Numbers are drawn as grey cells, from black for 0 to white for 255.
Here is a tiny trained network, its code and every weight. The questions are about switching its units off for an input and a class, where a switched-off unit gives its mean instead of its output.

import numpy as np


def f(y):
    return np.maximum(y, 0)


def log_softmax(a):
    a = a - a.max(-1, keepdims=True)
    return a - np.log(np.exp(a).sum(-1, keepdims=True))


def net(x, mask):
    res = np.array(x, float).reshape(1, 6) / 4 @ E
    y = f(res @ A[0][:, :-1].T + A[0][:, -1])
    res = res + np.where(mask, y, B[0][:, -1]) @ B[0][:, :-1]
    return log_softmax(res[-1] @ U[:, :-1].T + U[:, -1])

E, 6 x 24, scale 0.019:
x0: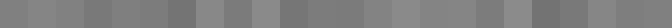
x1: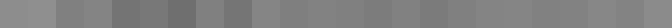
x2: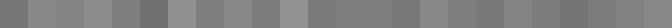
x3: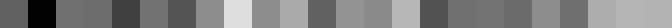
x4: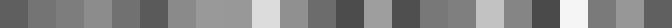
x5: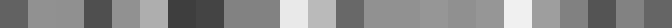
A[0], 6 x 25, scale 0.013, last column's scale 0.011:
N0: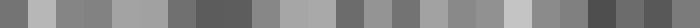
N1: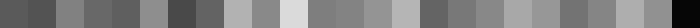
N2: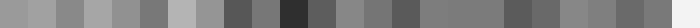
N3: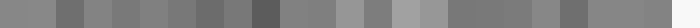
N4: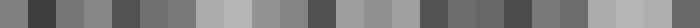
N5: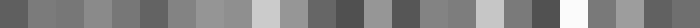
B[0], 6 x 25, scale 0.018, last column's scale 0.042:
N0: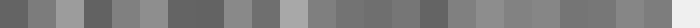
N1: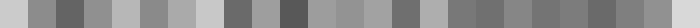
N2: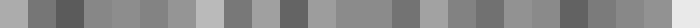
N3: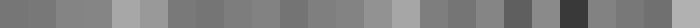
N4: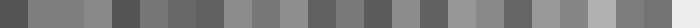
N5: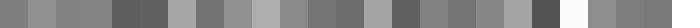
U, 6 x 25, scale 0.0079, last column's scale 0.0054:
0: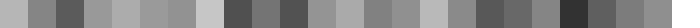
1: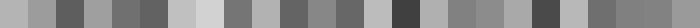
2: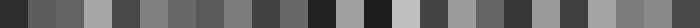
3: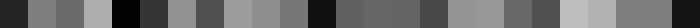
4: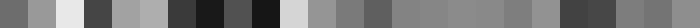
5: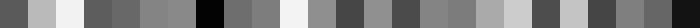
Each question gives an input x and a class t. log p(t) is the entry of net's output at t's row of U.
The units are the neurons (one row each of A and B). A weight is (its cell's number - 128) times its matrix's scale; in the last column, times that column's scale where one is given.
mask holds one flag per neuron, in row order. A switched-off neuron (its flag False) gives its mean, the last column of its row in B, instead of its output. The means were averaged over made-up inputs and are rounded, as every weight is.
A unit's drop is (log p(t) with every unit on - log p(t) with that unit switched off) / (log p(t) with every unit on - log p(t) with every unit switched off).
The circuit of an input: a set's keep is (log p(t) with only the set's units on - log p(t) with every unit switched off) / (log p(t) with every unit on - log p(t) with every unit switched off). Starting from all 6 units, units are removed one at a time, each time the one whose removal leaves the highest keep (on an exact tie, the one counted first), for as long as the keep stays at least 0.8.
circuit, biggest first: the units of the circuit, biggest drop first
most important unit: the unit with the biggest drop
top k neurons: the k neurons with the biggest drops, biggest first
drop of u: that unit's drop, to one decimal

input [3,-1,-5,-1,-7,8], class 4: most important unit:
N0
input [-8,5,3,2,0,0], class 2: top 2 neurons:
N5; N2
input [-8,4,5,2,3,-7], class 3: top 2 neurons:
N4; N1
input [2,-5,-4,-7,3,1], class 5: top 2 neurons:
N0; N1
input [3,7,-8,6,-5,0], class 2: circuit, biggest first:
N4; N5
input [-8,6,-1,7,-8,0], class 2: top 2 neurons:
N4; N2
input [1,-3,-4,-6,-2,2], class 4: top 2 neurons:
N5; N0
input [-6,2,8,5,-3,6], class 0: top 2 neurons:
N5; N1
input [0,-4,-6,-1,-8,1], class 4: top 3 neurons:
N1; N2; N4
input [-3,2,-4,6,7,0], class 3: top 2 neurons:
N4; N2
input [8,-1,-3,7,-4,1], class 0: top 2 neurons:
N1; N5
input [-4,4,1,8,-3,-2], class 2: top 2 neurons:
N4; N5
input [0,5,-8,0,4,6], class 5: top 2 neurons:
N2; N0
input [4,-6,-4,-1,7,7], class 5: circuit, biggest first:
N0
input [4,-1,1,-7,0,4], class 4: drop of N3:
0.0
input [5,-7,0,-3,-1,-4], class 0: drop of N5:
1.1
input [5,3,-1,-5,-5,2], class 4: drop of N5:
0.3
